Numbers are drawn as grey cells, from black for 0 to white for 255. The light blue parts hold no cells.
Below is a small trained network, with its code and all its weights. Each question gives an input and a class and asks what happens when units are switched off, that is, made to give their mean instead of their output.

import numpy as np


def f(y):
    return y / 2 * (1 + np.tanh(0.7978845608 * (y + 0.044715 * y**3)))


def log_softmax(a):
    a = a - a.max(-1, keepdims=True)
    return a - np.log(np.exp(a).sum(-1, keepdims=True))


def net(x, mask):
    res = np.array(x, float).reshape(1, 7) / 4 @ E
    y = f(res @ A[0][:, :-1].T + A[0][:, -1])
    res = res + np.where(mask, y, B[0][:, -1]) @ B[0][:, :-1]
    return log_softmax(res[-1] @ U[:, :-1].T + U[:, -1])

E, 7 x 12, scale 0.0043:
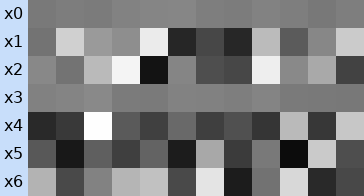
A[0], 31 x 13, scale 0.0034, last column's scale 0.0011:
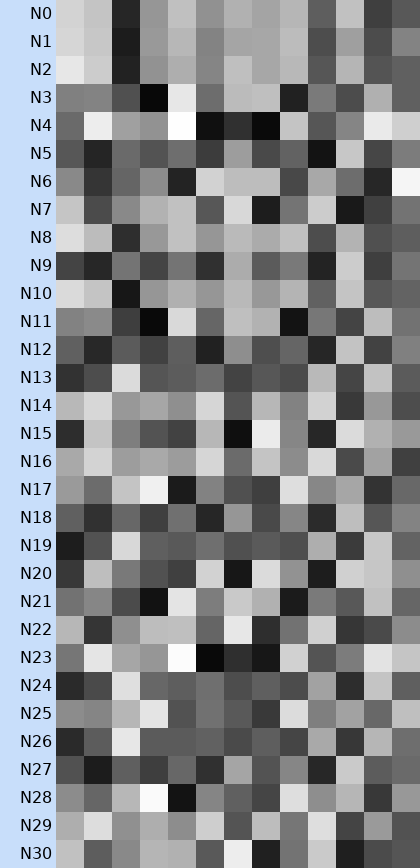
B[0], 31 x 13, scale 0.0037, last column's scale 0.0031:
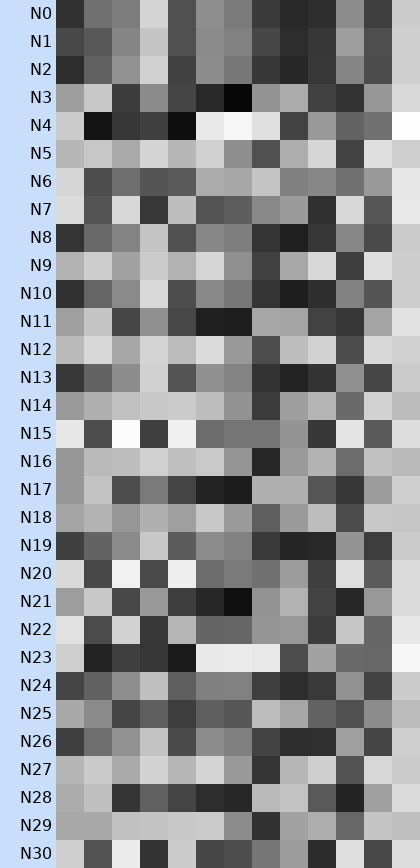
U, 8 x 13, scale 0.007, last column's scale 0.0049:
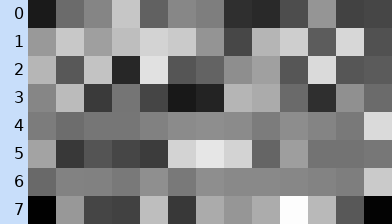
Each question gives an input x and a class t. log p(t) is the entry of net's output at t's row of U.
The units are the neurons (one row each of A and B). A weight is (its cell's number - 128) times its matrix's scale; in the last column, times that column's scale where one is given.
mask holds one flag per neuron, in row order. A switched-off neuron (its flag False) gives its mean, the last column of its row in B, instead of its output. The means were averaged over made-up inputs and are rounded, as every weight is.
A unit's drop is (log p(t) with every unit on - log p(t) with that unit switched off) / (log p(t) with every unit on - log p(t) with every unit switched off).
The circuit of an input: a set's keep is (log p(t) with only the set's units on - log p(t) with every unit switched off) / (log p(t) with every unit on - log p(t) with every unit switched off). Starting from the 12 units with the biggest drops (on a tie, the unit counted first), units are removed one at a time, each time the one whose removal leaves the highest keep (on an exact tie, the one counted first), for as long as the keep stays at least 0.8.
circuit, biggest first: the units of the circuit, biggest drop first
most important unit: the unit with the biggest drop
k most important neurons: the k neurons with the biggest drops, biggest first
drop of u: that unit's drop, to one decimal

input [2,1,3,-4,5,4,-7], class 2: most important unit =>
N15
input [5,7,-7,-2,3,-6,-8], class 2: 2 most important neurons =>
(N15; N20)
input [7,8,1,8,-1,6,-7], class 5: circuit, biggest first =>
(N4; N23)
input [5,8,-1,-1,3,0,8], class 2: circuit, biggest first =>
(N30; N7)
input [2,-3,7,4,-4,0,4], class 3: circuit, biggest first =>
(N28; N17)
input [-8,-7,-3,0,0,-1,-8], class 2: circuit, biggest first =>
(N15; N20)
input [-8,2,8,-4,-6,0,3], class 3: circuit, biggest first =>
(N28; N17)
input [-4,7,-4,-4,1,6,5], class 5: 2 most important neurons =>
(N4; N23)
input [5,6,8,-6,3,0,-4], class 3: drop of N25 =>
0.2
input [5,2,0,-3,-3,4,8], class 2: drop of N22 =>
0.2
